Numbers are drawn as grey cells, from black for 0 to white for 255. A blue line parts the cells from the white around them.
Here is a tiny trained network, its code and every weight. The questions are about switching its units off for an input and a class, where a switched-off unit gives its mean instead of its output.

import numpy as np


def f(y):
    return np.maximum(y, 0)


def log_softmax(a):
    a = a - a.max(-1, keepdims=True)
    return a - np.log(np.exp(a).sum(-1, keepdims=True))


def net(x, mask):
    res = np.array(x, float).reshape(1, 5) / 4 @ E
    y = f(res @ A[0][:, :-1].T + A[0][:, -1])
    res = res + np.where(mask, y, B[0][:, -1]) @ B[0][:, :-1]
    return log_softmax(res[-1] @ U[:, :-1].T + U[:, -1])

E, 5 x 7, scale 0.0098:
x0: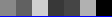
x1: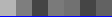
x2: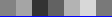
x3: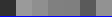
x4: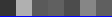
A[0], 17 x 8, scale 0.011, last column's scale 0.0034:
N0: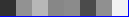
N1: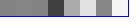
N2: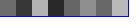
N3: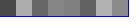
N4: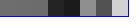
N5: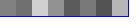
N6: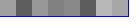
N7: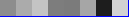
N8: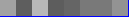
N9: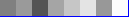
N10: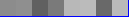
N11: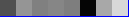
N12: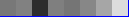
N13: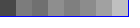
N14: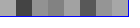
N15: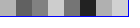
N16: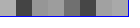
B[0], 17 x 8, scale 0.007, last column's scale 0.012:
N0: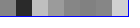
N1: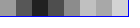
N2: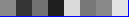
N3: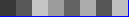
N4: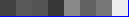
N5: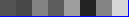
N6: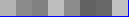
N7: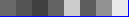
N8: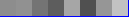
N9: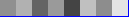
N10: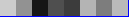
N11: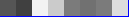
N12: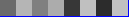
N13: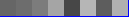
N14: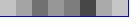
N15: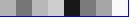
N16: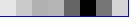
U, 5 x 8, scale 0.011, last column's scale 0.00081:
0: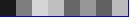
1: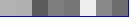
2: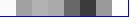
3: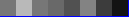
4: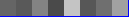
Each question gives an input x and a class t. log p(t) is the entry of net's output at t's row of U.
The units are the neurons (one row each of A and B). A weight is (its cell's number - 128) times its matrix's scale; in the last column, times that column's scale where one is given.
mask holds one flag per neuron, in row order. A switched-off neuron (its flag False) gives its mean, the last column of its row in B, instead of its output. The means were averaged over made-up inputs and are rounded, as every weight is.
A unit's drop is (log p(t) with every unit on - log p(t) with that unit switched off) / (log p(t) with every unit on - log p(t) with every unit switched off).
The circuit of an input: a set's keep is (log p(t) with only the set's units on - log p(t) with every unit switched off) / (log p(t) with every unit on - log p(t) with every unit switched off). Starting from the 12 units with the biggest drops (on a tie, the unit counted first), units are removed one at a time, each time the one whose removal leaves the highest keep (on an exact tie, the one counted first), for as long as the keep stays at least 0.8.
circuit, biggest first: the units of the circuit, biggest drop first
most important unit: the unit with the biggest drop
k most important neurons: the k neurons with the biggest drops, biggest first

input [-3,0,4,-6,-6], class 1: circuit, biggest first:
N9, N10
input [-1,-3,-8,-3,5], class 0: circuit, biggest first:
N11, N14
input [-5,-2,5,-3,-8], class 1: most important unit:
N9
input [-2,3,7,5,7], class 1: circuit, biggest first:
N5, N9
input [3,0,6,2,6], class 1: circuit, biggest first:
N1, N5
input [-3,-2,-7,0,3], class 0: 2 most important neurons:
N11, N3
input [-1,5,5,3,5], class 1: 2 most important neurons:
N5, N16
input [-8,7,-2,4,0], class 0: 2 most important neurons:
N11, N3
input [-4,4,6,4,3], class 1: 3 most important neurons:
N10, N9, N5
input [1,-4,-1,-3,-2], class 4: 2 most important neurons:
N15, N16
